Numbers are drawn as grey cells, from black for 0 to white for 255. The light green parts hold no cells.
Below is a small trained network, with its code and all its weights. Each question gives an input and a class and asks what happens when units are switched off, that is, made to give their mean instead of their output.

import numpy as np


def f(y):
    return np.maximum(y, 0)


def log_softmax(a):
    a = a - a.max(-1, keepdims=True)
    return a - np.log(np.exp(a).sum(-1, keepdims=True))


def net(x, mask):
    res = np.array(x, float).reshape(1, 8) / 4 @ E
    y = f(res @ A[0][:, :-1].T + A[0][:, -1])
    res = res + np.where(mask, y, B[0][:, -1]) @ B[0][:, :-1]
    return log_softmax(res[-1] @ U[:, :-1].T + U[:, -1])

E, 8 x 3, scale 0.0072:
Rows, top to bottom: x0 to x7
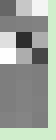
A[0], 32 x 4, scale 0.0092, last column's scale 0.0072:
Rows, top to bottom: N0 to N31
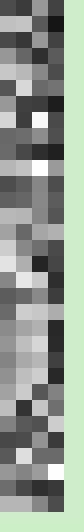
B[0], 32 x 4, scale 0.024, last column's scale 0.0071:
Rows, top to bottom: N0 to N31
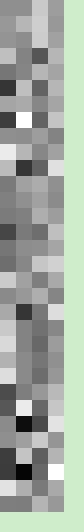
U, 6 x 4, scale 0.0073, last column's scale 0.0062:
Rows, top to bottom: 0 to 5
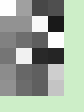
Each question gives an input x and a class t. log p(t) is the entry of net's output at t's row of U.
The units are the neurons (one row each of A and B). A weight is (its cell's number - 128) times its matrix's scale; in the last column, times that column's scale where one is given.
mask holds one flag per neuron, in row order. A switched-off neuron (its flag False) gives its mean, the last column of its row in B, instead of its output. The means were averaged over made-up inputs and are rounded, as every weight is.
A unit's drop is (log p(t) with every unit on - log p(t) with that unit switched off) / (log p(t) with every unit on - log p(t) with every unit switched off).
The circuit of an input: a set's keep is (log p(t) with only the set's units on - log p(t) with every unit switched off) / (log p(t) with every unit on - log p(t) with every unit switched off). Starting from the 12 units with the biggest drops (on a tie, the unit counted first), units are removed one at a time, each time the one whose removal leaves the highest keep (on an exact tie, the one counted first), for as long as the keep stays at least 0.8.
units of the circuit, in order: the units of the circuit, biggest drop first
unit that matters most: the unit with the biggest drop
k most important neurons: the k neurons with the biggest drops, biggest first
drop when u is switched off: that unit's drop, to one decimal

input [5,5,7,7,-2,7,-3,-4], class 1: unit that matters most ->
N4
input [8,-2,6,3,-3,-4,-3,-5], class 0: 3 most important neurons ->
N10, N21, N23
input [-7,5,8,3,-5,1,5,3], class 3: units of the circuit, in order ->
N25, N7
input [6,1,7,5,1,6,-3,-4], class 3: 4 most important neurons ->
N7, N25, N26, N14
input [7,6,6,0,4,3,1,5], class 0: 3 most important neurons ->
N10, N21, N23
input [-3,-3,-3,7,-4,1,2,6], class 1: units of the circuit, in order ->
N16, N1
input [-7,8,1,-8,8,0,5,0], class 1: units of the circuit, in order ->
N2, N0
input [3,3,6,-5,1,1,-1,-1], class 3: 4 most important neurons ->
N7, N25, N26, N16
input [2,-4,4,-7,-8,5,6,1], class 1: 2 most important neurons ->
N2, N0
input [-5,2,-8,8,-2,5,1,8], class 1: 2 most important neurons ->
N16, N1
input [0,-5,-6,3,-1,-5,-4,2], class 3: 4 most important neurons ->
N28, N5, N10, N29
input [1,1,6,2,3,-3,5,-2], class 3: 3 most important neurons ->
N7, N25, N19
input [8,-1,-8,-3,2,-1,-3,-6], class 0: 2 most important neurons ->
N19, N17
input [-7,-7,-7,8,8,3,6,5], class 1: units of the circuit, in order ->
N16
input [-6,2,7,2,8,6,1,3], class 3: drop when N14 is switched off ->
0.1
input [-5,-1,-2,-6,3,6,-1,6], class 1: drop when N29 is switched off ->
0.2
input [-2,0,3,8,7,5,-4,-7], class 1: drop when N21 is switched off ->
0.0
